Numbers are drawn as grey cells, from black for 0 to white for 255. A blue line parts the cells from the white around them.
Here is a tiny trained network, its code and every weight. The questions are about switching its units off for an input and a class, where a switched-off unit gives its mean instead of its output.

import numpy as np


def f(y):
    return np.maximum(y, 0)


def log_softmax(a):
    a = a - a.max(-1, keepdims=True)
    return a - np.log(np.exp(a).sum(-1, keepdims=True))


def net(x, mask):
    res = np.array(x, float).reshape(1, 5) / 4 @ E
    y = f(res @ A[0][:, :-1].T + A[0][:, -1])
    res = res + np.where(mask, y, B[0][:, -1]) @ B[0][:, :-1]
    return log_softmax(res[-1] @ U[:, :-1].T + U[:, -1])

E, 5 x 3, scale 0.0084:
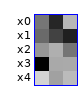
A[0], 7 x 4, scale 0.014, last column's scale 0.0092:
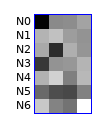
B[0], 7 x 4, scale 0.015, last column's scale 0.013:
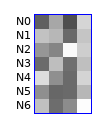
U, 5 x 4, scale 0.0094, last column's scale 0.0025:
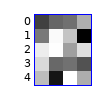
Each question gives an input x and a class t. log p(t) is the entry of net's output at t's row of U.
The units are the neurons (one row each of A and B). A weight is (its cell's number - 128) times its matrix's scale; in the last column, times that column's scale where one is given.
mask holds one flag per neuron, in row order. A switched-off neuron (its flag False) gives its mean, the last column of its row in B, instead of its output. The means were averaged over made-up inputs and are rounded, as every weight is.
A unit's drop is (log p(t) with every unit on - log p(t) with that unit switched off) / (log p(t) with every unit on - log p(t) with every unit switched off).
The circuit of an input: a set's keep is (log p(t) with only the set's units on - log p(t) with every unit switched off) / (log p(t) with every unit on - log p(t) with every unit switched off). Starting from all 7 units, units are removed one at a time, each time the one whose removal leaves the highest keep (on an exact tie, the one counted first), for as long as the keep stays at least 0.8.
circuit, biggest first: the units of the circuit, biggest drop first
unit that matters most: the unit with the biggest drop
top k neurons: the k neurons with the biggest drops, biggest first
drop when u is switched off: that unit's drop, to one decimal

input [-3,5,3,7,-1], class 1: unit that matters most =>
N3
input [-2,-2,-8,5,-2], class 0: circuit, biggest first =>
N1, N4
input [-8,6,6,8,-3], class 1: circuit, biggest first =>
N6, N1
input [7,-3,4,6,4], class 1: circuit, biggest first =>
N6, N4
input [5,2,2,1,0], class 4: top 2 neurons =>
N1, N4
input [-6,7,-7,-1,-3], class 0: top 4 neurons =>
N4, N1, N6, N2
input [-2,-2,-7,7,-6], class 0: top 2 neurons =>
N2, N1
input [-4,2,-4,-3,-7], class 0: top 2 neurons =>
N4, N1
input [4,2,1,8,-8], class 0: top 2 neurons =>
N2, N1
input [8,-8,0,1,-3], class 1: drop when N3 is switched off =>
0.1
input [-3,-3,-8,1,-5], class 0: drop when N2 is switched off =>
0.2
